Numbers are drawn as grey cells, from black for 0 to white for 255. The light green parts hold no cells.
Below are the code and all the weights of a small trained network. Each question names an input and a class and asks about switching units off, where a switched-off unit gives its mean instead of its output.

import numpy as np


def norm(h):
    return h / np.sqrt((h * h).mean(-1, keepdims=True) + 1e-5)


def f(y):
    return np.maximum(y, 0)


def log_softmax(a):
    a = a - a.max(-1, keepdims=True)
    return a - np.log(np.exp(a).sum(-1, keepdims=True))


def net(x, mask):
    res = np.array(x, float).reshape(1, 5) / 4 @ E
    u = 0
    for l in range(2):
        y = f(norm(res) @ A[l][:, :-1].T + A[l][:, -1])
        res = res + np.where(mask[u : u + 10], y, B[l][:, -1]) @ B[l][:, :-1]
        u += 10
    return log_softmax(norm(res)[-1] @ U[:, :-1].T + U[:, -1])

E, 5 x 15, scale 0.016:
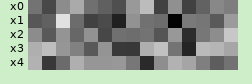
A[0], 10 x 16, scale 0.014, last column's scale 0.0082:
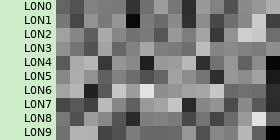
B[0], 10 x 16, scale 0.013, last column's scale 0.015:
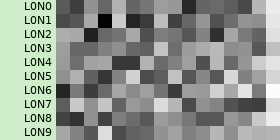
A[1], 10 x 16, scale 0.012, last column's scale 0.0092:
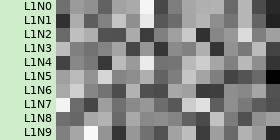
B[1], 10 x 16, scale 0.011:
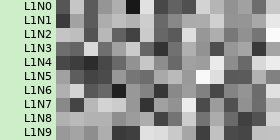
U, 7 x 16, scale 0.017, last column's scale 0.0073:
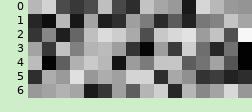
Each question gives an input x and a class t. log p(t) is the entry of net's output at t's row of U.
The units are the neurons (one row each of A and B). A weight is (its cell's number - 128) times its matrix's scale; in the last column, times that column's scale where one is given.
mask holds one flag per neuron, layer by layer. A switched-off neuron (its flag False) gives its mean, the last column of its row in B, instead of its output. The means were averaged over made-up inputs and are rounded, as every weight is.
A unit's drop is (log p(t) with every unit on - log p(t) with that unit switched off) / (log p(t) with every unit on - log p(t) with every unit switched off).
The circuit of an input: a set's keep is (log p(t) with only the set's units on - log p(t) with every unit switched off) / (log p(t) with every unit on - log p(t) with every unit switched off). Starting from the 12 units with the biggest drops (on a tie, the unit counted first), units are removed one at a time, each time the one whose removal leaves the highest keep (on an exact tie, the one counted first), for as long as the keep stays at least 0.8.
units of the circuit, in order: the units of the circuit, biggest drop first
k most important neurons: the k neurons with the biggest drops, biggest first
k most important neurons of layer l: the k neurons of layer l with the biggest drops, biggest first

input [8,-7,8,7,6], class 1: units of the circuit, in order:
L0N1
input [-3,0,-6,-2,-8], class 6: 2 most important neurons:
L0N4, L0N9
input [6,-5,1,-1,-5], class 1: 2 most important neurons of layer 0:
L0N1, L0N0
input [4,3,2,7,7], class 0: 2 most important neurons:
L0N2, L0N5
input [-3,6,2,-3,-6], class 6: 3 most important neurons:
L0N4, L0N9, L0N2
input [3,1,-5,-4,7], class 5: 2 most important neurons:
L0N7, L1N4
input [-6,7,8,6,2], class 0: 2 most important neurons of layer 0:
L0N5, L0N0
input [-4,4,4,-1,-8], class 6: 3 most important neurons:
L0N4, L0N9, L1N2
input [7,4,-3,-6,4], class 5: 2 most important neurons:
L0N7, L1N8
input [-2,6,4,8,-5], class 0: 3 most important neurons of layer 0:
L0N5, L0N2, L0N7
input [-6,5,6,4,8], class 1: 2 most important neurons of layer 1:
L1N8, L1N1
